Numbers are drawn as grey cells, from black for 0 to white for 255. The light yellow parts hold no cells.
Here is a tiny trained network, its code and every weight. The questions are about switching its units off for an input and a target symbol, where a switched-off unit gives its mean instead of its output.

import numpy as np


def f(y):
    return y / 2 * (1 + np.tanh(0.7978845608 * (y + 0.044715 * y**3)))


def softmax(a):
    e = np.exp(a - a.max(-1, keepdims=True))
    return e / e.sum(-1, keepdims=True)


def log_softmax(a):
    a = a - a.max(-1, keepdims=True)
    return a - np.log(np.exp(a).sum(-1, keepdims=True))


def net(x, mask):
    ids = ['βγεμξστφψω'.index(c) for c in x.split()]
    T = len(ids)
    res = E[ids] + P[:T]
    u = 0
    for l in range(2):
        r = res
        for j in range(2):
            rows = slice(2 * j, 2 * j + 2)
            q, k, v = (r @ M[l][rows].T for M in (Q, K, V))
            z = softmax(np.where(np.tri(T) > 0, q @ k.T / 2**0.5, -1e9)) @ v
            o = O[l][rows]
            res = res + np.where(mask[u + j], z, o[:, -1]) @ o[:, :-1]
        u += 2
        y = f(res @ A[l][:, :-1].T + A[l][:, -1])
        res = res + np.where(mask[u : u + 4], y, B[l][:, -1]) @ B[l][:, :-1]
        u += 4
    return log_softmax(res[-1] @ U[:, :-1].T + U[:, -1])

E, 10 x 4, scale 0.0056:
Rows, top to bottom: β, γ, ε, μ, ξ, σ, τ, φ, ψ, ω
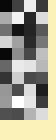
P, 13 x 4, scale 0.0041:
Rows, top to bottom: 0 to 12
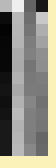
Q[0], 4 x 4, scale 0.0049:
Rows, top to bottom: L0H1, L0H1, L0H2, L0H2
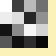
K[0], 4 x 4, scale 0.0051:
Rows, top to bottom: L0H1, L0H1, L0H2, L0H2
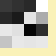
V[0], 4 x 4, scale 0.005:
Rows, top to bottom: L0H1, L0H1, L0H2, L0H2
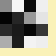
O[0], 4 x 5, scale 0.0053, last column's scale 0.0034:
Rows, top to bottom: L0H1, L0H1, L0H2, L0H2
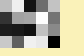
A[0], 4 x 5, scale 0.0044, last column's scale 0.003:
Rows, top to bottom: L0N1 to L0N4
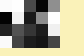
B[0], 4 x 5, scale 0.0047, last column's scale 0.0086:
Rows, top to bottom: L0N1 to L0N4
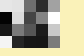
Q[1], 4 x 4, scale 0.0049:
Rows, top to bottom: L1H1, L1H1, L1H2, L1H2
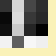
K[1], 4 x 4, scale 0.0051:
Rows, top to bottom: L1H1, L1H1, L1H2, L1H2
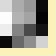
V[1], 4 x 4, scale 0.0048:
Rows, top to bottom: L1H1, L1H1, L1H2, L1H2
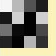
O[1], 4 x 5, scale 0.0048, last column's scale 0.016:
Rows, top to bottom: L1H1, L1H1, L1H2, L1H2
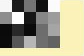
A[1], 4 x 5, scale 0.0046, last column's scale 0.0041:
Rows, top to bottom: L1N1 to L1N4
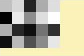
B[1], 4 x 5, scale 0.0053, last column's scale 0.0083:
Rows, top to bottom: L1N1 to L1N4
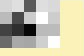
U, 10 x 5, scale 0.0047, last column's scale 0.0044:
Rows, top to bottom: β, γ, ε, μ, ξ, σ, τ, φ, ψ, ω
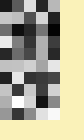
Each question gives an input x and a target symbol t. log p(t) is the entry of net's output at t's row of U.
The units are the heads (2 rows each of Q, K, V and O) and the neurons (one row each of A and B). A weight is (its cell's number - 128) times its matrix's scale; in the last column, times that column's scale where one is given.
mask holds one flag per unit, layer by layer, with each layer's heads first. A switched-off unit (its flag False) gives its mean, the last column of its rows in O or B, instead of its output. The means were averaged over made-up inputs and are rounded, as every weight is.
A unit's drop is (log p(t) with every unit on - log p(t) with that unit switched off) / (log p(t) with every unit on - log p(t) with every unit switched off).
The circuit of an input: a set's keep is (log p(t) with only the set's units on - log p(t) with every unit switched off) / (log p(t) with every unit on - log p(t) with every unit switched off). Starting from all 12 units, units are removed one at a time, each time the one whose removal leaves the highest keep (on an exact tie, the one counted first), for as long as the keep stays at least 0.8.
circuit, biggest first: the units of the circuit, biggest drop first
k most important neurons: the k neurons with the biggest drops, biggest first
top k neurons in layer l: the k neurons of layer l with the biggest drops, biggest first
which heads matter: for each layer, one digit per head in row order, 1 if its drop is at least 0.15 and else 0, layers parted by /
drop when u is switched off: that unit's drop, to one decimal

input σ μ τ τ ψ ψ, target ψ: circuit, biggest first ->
[L1H2 L0H2 L0N1 L1N3]
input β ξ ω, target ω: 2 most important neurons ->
[L1N2 L0N1]
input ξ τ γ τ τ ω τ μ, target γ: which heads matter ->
10 / 10
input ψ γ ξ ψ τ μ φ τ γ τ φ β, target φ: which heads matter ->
11 / 11
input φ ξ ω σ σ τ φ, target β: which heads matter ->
10 / 11
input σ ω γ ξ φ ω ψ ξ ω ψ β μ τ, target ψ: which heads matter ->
01 / 01
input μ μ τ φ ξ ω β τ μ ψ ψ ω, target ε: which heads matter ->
10 / 11
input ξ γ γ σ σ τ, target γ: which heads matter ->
10 / 10
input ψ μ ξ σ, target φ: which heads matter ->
11 / 10
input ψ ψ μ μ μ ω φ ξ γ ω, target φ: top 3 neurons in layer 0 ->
[L0N1 L0N2 L0N4]
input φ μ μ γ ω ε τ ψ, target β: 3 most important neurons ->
[L0N2 L1N1 L0N4]
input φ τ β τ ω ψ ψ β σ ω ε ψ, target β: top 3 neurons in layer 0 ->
[L0N2 L0N4 L0N1]
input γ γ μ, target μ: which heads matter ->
10 / 11
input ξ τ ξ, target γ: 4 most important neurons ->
[L1N2 L1N1 L0N2 L1N4]
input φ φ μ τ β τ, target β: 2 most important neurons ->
[L1N1 L0N2]
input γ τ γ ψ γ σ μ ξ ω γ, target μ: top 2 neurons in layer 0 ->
[L0N1 L0N4]
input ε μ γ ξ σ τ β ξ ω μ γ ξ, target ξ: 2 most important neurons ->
[L0N4 L1N2]
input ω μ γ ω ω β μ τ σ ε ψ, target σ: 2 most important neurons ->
[L1N2 L1N3]
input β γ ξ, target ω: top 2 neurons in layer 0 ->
[L0N1 L0N2]
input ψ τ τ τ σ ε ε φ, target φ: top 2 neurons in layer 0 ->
[L0N1 L0N2]
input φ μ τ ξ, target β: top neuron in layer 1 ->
[L1N1]
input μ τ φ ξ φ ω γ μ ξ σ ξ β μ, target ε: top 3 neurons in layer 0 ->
[L0N4 L0N1 L0N2]
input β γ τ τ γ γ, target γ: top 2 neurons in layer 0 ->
[L0N1 L0N3]
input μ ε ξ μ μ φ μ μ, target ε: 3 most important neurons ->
[L0N4 L1N3 L0N1]
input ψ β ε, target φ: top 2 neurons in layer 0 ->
[L0N1 L0N2]
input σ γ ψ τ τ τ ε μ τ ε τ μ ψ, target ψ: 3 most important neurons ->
[L0N1 L1N3 L1N2]
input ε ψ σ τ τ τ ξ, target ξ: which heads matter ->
01 / 11
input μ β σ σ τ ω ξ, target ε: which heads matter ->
10 / 11
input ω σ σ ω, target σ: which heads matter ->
01 / 11
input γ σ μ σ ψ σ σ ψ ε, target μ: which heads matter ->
11 / 11
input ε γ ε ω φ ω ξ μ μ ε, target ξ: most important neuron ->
[L0N4]
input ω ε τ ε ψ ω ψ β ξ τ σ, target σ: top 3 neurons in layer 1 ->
[L1N2 L1N3 L1N4]
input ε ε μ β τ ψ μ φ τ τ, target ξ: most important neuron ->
[L1N2]
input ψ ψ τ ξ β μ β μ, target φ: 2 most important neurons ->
[L0N1 L0N2]
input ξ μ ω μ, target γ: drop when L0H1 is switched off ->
0.2
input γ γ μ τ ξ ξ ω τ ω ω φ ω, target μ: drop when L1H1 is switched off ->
0.4
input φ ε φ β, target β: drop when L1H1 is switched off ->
0.2
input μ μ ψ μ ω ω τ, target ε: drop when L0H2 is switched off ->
0.1
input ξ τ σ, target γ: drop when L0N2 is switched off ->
0.1
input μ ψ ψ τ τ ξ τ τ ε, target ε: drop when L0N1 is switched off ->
0.2
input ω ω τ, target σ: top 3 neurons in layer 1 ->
[L1N2 L1N3 L1N4]
